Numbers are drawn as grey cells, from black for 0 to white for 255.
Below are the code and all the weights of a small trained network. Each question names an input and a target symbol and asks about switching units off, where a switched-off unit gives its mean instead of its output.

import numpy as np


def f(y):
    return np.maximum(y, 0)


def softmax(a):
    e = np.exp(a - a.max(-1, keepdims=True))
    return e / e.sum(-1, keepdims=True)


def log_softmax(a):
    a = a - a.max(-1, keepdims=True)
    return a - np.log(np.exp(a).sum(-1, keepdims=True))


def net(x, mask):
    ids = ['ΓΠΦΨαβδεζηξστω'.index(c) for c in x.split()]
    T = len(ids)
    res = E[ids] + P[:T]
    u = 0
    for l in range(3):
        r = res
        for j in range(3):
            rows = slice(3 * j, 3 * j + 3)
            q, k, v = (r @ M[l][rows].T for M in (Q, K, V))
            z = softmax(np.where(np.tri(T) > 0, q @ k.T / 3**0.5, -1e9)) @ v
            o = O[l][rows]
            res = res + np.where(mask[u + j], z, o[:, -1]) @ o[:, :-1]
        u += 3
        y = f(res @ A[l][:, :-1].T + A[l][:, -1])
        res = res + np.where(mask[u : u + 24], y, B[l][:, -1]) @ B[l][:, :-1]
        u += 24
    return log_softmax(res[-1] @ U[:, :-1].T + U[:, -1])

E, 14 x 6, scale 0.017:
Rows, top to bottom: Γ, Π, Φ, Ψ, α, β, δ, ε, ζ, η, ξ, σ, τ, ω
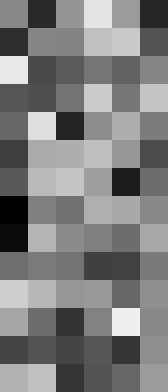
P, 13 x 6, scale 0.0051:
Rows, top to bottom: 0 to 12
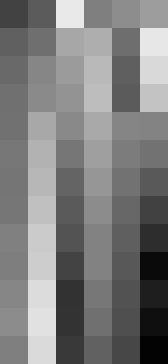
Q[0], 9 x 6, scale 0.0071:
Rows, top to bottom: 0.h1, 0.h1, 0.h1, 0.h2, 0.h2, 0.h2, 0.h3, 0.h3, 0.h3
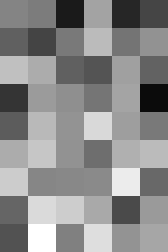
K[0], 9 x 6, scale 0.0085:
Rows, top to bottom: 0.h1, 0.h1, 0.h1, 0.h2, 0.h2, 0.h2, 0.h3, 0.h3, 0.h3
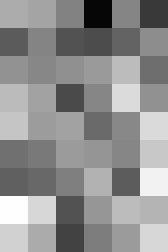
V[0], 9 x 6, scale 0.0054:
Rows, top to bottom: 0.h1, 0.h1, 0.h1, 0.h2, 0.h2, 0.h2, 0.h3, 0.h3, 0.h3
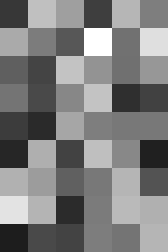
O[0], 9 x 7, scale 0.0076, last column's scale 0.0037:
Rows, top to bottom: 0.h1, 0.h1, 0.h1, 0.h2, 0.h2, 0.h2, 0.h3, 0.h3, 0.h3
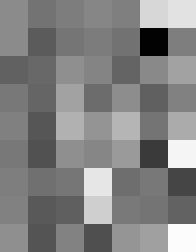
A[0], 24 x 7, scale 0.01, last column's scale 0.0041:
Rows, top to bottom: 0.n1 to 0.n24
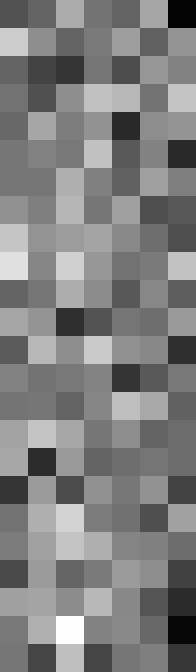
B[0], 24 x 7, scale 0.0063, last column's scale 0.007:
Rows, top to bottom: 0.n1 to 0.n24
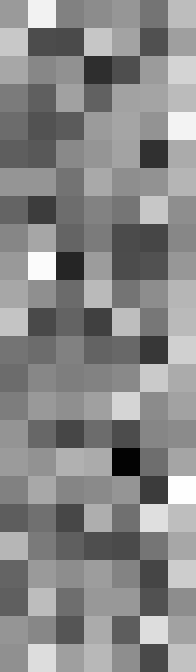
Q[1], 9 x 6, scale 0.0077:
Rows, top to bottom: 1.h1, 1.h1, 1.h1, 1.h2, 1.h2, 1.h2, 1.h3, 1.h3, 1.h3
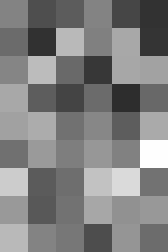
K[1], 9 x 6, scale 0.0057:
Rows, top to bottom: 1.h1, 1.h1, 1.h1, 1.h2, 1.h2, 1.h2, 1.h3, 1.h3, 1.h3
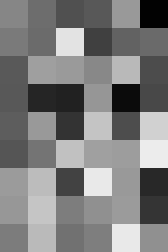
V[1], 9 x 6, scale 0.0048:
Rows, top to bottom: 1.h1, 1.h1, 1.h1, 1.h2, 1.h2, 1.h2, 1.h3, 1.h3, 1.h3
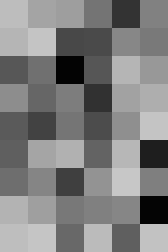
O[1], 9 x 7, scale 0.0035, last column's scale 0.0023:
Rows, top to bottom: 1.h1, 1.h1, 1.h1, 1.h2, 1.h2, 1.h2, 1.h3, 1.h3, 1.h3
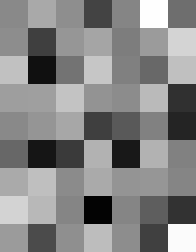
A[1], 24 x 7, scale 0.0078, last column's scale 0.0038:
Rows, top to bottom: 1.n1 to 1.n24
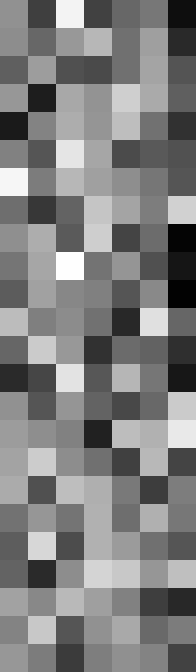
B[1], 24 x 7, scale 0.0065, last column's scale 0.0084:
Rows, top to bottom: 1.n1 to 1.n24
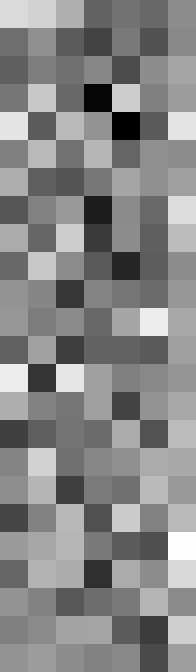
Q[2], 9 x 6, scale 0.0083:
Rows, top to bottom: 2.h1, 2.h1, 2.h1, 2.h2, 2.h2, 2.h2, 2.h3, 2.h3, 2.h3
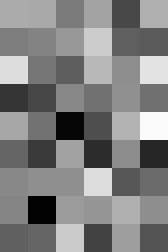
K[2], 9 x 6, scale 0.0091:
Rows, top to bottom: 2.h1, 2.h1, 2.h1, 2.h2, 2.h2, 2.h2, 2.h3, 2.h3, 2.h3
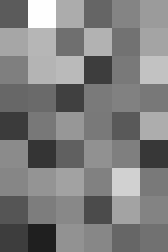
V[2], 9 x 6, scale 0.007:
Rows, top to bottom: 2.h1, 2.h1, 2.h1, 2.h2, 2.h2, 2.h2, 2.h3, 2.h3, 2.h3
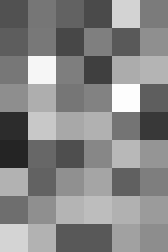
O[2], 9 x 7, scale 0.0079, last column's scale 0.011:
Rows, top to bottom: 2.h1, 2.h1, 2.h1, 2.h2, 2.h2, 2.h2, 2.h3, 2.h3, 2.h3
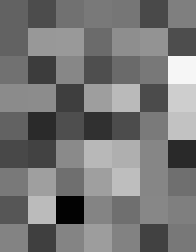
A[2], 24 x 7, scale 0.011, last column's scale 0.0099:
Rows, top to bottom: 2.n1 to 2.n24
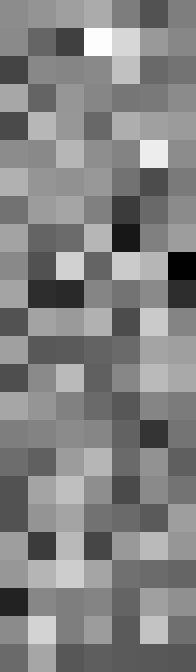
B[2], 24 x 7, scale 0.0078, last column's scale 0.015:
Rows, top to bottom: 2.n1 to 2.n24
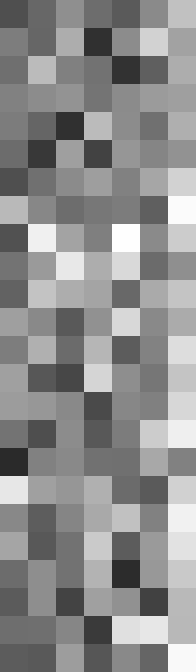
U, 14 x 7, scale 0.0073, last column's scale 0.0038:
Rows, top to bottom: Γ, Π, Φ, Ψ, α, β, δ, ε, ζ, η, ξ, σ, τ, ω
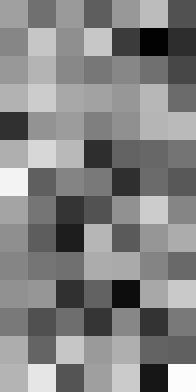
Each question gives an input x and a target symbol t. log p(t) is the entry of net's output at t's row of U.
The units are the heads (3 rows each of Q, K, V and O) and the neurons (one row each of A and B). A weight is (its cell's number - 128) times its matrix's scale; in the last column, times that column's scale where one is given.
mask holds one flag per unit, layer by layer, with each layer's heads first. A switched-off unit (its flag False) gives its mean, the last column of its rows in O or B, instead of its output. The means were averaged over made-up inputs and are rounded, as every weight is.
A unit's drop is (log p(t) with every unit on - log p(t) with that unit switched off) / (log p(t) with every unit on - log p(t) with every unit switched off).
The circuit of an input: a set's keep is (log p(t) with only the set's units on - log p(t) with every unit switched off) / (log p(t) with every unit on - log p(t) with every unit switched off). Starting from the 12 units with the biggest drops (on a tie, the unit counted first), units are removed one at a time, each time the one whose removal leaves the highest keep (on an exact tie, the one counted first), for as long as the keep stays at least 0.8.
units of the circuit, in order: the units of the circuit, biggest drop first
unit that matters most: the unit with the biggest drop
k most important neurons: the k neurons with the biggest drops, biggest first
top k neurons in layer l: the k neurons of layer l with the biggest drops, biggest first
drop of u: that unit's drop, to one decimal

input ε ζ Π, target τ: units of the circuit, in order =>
(1.n14 2.n10 0.n4 0.h2)
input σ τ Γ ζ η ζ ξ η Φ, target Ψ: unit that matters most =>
2.n9
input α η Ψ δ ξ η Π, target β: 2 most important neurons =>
(0.n10 0.n2)
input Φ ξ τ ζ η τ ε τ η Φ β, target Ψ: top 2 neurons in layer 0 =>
(0.n17 0.n2)
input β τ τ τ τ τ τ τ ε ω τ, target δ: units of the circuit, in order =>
(2.h3 0.n3 2.n20)
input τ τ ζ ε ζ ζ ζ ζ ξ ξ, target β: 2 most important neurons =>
(2.n9 0.n10)
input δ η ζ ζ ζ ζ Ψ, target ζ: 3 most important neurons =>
(2.n20 2.n14 2.n9)
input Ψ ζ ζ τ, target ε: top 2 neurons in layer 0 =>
(0.n17 0.n3)
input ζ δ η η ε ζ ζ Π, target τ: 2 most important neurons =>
(1.n14 0.n4)
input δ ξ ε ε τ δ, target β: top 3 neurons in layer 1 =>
(1.n9 1.n20 1.n23)
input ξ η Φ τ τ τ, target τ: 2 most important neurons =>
(0.n3 0.n10)
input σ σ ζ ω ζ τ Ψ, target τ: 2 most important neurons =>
(0.n4 2.n10)
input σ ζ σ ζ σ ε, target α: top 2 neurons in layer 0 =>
(0.n18 0.n13)
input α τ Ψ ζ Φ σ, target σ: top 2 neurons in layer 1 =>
(1.n16 1.n4)
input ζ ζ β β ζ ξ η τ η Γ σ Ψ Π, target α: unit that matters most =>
2.n2
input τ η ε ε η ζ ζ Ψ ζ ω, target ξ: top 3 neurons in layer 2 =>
(2.n11 2.n19 2.n13)
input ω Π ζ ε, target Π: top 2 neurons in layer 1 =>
(1.n21 1.n8)
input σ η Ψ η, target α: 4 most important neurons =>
(1.n21 1.n4 1.n8 2.n9)
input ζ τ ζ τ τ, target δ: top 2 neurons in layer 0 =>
(0.n3 0.n10)
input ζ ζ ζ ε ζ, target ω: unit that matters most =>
1.n5
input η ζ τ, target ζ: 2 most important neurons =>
(1.n5 1.n12)
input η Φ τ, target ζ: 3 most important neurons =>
(1.n5 2.n20 2.n14)
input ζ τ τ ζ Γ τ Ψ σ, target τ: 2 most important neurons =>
(2.n10 2.n20)
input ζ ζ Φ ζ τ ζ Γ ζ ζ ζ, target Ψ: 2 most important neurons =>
(2.n23 0.n17)
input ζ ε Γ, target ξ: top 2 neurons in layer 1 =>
(1.n20 1.n18)
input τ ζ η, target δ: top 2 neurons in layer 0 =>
(0.n17 0.n3)
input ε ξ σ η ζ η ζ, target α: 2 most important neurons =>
(2.n2 0.n12)
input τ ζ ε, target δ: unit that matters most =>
1.n5
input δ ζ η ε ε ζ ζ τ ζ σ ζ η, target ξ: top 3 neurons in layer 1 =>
(1.n5 1.n20 1.n23)
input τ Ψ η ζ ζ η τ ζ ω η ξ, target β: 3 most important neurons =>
(1.n9 0.n10 2.n9)
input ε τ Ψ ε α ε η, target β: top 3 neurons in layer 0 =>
(0.n17 0.n5 0.n24)
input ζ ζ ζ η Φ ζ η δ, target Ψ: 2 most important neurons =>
(2.n23 0.n17)
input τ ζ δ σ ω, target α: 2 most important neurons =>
(2.n11 2.n9)
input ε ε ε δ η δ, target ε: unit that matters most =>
1.n12
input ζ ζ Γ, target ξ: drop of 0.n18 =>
0.1
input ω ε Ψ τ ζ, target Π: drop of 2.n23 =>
0.0
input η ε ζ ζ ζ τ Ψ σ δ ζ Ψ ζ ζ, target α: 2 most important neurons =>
(2.n2 1.n4)
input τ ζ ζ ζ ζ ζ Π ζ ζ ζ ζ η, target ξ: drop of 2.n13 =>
0.2
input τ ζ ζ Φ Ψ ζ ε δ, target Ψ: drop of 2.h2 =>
1.1
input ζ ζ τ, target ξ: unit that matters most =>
0.h3
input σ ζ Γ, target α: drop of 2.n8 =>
0.2
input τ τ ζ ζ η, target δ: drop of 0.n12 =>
-0.1
